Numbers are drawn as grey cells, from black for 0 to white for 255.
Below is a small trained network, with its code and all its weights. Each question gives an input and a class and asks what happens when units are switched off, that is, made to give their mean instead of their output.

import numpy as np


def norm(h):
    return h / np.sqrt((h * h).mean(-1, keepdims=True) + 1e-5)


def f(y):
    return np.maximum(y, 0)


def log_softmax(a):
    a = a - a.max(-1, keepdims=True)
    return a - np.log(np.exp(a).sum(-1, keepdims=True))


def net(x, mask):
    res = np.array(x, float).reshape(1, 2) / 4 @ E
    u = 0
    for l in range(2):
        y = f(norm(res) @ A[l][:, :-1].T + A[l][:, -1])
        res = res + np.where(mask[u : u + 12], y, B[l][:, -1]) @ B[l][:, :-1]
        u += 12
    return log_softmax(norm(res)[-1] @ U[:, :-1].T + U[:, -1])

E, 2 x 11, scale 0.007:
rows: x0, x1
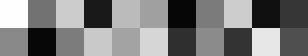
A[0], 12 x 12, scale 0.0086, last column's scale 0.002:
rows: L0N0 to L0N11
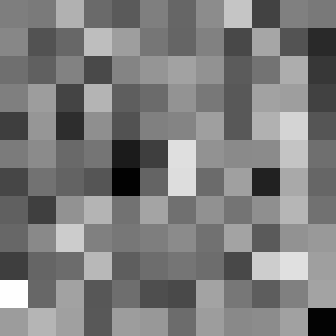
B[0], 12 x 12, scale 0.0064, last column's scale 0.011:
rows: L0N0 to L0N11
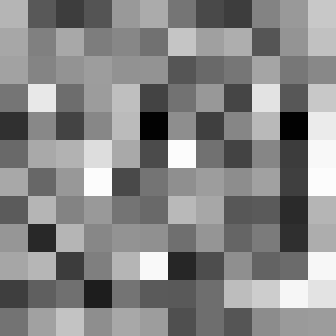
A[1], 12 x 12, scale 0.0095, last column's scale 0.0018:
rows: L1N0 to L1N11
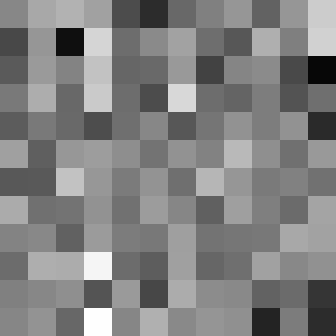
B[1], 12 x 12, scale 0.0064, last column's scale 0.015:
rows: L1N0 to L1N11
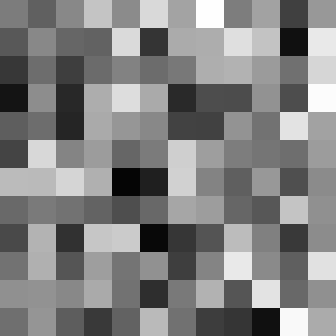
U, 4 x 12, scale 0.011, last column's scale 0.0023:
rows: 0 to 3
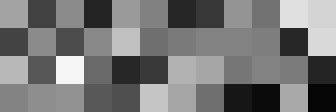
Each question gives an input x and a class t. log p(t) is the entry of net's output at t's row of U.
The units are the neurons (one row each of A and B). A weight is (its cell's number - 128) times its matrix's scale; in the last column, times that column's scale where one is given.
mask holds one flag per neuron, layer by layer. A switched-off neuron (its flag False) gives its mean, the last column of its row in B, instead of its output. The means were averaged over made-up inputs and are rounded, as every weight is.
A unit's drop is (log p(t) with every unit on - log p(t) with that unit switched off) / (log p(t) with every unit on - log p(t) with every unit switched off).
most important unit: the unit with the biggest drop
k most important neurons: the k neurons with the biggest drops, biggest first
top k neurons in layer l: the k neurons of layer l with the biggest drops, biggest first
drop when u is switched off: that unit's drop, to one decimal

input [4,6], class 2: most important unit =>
L0N9
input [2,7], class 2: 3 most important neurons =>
(L0N9 L0N5 L1N3)
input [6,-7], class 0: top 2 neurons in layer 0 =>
(L0N5 L0N0)
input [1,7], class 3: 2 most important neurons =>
(L0N4 L0N5)
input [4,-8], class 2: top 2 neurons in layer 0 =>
(L0N4 L0N9)
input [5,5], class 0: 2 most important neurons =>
(L0N6 L0N5)
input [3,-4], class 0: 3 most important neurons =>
(L0N0 L0N5 L0N10)
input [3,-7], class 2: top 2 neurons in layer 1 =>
(L1N3 L1N1)
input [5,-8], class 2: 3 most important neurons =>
(L1N3 L0N9 L0N6)
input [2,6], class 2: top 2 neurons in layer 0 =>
(L0N9 L0N5)
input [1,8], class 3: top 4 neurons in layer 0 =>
(L0N4 L0N5 L0N1 L0N10)
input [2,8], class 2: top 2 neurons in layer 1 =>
(L1N3 L1N6)
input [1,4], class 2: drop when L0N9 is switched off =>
0.7
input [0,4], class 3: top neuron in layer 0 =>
(L0N4)
